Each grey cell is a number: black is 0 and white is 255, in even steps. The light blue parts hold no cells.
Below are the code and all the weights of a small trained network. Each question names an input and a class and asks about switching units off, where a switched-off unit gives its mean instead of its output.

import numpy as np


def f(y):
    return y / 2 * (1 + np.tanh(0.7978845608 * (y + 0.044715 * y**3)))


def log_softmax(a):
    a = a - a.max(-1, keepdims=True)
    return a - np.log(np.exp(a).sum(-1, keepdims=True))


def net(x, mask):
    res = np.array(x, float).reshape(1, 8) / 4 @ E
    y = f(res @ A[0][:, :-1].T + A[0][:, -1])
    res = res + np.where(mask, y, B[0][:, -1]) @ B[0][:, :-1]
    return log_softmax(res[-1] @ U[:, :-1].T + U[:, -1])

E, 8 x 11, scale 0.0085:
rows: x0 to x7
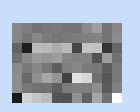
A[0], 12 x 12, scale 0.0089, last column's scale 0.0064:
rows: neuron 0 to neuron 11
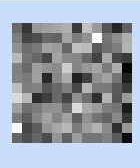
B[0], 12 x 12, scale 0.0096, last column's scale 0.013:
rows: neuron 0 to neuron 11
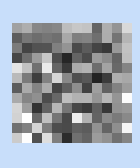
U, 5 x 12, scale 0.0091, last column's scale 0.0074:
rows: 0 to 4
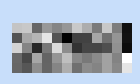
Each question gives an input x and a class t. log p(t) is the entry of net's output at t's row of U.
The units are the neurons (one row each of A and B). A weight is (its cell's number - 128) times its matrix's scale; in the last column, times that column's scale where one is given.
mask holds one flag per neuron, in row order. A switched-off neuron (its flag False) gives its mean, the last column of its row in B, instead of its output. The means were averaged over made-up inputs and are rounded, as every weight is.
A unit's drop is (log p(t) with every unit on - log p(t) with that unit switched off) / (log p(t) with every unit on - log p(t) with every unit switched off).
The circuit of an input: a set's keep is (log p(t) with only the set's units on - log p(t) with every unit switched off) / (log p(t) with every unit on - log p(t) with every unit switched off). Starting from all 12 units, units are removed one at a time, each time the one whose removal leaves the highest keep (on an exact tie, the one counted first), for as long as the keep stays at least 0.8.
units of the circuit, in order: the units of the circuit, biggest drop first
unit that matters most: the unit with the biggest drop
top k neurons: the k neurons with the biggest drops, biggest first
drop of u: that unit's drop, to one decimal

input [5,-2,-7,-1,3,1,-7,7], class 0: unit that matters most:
neuron 10
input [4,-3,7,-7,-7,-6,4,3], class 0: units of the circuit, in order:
neuron 4; neuron 0
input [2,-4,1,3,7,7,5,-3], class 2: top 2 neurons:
neuron 8; neuron 2
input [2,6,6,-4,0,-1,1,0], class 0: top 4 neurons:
neuron 0; neuron 9; neuron 4; neuron 2
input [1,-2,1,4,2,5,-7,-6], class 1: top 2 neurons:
neuron 10; neuron 3
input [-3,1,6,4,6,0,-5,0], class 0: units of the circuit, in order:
neuron 0; neuron 9
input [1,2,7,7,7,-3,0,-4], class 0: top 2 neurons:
neuron 0; neuron 9
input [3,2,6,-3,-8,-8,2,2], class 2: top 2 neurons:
neuron 5; neuron 7
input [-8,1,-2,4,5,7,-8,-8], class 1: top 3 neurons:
neuron 3; neuron 10; neuron 11
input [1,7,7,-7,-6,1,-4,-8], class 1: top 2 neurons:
neuron 10; neuron 7
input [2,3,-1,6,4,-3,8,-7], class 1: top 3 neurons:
neuron 3; neuron 10; neuron 6
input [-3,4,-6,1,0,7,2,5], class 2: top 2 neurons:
neuron 2; neuron 0
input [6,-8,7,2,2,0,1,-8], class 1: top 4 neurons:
neuron 10; neuron 7; neuron 6; neuron 3
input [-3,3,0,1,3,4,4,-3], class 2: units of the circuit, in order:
neuron 2
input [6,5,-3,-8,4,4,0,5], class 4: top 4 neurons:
neuron 10; neuron 3; neuron 6; neuron 11
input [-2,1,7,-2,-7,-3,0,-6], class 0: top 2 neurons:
neuron 0; neuron 9
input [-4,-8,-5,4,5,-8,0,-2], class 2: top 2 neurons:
neuron 5; neuron 0
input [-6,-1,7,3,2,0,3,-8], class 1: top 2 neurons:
neuron 10; neuron 7
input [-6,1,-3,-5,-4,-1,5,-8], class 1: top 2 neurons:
neuron 3; neuron 10
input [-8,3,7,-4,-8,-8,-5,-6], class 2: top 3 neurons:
neuron 5; neuron 7; neuron 0
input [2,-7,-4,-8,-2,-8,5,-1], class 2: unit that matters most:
neuron 5
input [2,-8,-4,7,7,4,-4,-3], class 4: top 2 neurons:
neuron 0; neuron 2
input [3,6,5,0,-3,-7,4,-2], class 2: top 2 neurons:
neuron 5; neuron 7
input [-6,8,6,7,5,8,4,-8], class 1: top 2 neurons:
neuron 10; neuron 6
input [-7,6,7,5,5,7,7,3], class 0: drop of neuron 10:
0.1
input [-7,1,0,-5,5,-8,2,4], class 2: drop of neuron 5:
0.5
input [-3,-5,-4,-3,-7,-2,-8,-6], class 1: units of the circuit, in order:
neuron 3
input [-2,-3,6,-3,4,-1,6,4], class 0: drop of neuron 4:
0.2
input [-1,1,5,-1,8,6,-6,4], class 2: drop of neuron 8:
0.2
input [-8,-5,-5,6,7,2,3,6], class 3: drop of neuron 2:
-0.1
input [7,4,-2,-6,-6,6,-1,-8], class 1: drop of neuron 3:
0.2
